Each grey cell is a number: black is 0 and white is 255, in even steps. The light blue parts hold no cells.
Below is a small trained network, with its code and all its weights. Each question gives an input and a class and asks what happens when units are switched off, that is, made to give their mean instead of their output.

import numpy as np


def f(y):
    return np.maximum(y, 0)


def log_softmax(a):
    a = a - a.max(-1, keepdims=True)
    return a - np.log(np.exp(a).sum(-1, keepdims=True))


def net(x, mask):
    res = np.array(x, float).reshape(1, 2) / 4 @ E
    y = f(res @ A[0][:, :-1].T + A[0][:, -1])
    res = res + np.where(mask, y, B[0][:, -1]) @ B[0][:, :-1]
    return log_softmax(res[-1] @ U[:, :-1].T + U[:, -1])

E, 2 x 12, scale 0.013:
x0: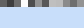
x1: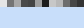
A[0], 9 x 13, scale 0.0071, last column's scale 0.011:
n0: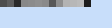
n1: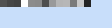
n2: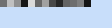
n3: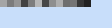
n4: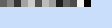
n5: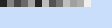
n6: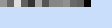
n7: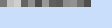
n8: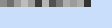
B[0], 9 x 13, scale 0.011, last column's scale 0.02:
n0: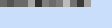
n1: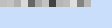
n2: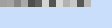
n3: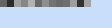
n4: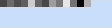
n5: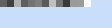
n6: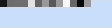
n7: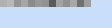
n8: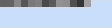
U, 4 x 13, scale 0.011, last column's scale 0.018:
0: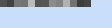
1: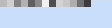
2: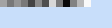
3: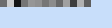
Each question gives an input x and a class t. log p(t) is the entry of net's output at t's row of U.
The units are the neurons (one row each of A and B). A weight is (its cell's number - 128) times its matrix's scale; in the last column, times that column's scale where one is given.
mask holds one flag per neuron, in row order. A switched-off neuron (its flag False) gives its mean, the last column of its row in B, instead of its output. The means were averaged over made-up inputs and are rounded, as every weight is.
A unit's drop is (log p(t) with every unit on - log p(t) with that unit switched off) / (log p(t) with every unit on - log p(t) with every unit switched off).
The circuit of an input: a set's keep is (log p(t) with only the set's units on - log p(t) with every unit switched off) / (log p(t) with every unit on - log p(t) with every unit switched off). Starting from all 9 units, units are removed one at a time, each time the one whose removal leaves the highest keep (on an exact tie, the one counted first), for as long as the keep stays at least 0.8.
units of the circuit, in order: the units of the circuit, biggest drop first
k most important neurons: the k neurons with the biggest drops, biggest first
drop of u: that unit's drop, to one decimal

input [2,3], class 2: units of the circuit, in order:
[n4]
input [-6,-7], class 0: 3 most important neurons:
[n5, n4, n1]
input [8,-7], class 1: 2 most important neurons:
[n1, n3]
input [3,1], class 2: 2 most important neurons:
[n2, n6]
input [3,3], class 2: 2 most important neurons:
[n4, n2]
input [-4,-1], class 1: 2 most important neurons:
[n2, n7]
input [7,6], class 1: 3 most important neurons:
[n1, n5, n4]
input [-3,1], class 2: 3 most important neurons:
[n1, n4, n6]
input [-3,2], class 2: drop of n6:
0.2
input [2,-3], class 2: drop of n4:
0.1
